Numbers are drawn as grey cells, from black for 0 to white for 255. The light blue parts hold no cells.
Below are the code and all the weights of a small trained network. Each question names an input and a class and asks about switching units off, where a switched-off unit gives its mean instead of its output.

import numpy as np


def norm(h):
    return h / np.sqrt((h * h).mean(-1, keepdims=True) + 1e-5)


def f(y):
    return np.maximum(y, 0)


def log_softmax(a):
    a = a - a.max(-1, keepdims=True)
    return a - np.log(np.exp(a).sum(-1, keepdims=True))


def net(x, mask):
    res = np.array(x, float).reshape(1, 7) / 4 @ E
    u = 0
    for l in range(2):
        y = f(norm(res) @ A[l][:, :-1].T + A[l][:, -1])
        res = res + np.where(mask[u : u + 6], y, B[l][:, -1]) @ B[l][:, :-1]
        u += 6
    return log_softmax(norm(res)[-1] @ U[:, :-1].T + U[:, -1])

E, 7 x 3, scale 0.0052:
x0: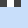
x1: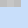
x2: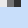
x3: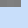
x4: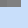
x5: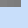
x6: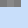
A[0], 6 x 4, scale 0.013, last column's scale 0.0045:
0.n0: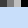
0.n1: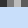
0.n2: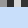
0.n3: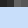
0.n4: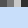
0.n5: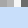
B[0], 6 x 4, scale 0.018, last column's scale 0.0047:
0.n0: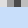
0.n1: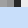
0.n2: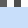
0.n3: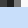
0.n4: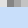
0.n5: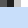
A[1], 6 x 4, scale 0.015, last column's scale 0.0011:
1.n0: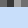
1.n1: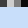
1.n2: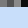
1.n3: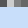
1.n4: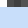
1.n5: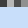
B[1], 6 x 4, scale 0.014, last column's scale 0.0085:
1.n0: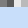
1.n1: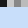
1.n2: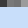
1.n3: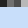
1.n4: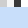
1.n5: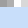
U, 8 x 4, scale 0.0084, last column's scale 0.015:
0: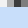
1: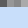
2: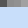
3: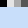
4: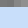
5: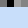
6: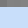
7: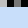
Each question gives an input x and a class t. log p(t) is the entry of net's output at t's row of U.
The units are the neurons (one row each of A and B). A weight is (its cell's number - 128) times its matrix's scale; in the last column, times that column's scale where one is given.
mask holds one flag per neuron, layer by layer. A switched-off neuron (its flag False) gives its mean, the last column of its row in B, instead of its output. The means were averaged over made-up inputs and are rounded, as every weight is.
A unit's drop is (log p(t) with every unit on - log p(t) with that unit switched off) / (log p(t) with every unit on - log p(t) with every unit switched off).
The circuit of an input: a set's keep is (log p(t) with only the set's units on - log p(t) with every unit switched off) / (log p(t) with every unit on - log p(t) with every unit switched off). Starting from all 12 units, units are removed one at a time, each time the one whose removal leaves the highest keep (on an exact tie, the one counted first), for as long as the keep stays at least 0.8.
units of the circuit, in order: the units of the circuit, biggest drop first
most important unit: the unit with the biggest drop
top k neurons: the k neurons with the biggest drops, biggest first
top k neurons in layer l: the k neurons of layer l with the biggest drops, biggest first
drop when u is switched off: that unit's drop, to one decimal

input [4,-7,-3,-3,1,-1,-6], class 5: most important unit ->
0.n3
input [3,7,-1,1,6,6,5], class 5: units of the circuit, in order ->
(0.n5 0.n2)
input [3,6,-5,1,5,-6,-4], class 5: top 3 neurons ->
(0.n5 0.n2 1.n0)
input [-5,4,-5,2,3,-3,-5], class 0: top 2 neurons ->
(0.n4 0.n0)
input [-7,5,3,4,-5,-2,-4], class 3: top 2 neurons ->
(0.n2 0.n3)
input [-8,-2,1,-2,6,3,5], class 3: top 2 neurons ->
(0.n2 1.n5)
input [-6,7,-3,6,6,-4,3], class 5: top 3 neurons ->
(0.n5 1.n4 0.n4)
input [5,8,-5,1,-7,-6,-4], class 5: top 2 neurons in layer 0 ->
(0.n5 0.n2)
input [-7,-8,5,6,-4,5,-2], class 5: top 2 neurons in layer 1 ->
(1.n4 1.n1)
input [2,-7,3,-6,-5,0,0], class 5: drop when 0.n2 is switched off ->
0.2
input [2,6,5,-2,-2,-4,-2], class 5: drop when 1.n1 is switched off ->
0.1
